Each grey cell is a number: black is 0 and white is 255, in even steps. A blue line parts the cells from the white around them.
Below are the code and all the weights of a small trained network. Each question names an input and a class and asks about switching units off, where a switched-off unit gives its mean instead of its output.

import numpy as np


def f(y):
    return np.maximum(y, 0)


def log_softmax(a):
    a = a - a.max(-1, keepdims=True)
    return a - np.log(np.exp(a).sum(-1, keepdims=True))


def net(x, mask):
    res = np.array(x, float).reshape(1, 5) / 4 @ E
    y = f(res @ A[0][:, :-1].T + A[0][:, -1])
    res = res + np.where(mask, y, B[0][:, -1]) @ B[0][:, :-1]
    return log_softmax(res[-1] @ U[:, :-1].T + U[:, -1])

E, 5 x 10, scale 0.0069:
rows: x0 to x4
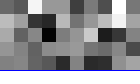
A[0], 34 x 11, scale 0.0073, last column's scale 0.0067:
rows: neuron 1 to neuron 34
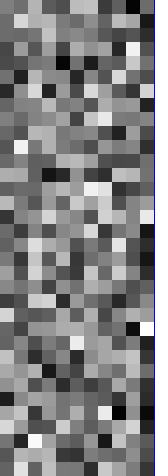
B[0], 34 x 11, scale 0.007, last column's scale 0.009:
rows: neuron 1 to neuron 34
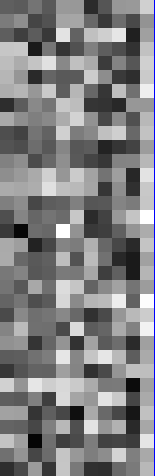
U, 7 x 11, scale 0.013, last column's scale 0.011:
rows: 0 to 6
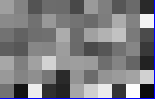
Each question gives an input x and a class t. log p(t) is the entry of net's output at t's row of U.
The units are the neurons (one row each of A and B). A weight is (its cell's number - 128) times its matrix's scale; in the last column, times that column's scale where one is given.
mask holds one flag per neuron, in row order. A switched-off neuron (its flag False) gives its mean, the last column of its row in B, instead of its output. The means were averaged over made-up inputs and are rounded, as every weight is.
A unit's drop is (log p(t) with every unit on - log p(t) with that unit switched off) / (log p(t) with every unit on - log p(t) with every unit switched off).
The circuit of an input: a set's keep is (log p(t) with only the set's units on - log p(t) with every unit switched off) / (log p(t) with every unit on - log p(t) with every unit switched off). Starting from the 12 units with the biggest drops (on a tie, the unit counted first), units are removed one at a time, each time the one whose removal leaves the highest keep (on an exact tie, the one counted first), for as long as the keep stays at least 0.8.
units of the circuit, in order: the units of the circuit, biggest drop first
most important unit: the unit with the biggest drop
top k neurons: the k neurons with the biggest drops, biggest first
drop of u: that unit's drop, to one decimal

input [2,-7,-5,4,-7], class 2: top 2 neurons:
(neuron 22; neuron 3)
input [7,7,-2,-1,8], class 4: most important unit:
neuron 13
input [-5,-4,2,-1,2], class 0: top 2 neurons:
(neuron 4; neuron 30)
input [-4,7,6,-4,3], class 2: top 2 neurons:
(neuron 26; neuron 31)
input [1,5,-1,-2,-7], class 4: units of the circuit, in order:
(neuron 14; neuron 9)
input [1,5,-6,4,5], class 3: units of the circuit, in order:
(neuron 34; neuron 22)
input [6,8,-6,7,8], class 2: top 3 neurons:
(neuron 26; neuron 31; neuron 7)
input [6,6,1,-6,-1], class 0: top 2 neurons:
(neuron 6; neuron 22)
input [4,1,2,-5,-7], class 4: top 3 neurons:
(neuron 7; neuron 9; neuron 14)
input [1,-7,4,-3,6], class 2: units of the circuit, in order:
(neuron 22; neuron 29)
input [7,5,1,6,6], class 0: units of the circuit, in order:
(neuron 6; neuron 32; neuron 18)
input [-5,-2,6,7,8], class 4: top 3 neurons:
(neuron 13; neuron 5; neuron 28)
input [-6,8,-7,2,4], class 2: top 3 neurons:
(neuron 26; neuron 31; neuron 32)
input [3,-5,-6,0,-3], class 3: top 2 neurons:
(neuron 16; neuron 8)
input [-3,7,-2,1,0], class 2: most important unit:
neuron 26
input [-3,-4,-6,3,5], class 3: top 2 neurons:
(neuron 34; neuron 11)
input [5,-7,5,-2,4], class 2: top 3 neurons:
(neuron 22; neuron 10; neuron 29)
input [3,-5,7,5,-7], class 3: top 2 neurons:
(neuron 1; neuron 17)
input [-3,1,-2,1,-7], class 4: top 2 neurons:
(neuron 14; neuron 9)
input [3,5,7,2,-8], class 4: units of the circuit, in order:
(neuron 7)
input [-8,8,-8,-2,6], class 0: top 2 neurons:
(neuron 30; neuron 4)
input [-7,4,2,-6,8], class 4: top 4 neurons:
(neuron 13; neuron 5; neuron 28; neuron 32)
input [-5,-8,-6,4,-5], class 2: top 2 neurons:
(neuron 22; neuron 3)
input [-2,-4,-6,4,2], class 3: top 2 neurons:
(neuron 34; neuron 11)
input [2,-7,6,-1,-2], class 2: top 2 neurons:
(neuron 22; neuron 10)
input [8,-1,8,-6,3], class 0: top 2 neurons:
(neuron 32; neuron 6)
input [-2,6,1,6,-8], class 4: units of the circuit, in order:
(neuron 14)
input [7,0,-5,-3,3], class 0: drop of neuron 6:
0.1
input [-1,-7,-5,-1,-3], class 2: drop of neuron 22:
0.4
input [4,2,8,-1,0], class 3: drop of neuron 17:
0.2
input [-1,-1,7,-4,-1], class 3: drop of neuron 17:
0.1
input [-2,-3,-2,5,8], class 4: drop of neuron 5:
0.1
